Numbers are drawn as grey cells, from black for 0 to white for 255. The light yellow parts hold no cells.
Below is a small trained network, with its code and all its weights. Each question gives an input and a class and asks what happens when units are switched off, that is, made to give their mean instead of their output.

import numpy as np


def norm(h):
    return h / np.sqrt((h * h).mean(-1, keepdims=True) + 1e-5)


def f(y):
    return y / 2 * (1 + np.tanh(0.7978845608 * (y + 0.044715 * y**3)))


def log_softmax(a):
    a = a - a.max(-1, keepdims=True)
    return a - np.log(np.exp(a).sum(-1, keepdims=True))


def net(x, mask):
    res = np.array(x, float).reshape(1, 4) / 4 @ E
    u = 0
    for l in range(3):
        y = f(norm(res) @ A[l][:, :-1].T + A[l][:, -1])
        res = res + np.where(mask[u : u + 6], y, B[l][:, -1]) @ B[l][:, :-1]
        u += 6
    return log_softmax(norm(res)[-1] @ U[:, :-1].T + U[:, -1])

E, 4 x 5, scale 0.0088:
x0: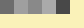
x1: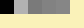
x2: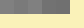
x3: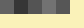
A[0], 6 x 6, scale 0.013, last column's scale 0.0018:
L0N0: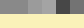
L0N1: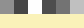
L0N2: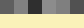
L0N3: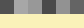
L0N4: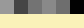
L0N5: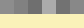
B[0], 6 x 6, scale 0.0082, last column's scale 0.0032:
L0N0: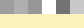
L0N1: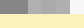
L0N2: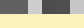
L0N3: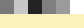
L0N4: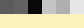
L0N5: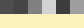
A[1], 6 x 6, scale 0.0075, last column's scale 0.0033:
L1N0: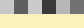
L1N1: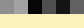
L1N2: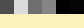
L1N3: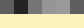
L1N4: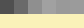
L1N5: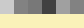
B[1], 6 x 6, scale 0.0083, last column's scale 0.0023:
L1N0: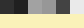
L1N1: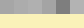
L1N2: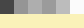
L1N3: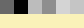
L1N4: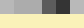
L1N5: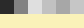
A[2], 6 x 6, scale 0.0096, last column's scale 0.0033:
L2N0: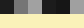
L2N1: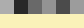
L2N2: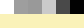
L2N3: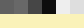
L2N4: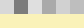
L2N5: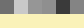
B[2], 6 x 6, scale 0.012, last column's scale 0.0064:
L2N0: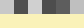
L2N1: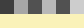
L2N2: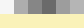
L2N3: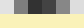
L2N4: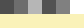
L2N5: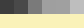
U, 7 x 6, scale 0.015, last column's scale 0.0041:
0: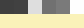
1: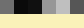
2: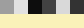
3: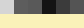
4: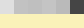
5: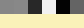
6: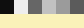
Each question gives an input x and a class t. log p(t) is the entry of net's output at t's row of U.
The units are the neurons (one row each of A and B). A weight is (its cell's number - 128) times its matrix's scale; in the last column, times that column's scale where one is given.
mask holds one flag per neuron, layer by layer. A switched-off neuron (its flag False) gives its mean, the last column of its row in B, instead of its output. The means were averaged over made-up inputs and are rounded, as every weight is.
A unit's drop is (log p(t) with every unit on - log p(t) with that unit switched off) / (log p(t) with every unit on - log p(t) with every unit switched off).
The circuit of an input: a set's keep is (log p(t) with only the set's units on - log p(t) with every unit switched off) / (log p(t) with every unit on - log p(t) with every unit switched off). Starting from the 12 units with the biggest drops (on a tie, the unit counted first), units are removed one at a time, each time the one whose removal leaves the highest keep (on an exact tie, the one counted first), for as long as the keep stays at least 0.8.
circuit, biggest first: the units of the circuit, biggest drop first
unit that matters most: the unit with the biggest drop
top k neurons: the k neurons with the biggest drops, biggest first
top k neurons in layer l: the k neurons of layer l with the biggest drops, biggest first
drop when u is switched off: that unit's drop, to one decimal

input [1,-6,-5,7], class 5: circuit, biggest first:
[L2N1]
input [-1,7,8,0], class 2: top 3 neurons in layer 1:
[L1N0 L1N2 L1N1]
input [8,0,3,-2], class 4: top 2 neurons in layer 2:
[L2N2 L2N1]
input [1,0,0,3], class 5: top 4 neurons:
[L2N1 L0N4 L2N4 L1N5]
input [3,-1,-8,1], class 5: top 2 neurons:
[L0N5 L0N1]
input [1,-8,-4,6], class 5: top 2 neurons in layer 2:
[L2N1 L2N5]
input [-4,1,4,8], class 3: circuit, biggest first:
[L2N3 L2N0]
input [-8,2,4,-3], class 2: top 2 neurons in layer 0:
[L0N3 L0N2]
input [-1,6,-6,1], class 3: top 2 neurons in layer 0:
[L0N2 L0N0]
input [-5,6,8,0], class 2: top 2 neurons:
[L0N3 L1N0]
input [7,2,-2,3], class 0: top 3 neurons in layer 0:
[L0N2 L0N4 L0N3]
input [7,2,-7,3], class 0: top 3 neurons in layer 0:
[L0N2 L0N4 L0N3]
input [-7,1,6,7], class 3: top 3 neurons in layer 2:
[L2N3 L2N5 L2N0]
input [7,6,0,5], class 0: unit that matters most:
L2N0
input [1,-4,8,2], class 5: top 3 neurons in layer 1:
[L1N2 L1N5 L1N4]
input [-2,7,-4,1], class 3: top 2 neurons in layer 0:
[L0N2 L0N0]
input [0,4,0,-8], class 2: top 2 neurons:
[L0N3 L0N0]
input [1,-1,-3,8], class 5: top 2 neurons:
[L2N1 L2N4]
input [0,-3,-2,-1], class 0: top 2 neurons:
[L2N4 L0N3]
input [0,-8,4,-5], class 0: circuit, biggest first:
[L2N4]
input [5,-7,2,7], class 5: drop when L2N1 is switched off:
0.2
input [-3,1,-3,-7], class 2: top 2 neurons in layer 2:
[L2N3 L2N0]
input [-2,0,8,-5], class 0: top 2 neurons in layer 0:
[L0N4 L0N1]
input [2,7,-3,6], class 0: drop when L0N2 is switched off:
-0.1
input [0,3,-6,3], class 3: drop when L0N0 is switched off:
0.2
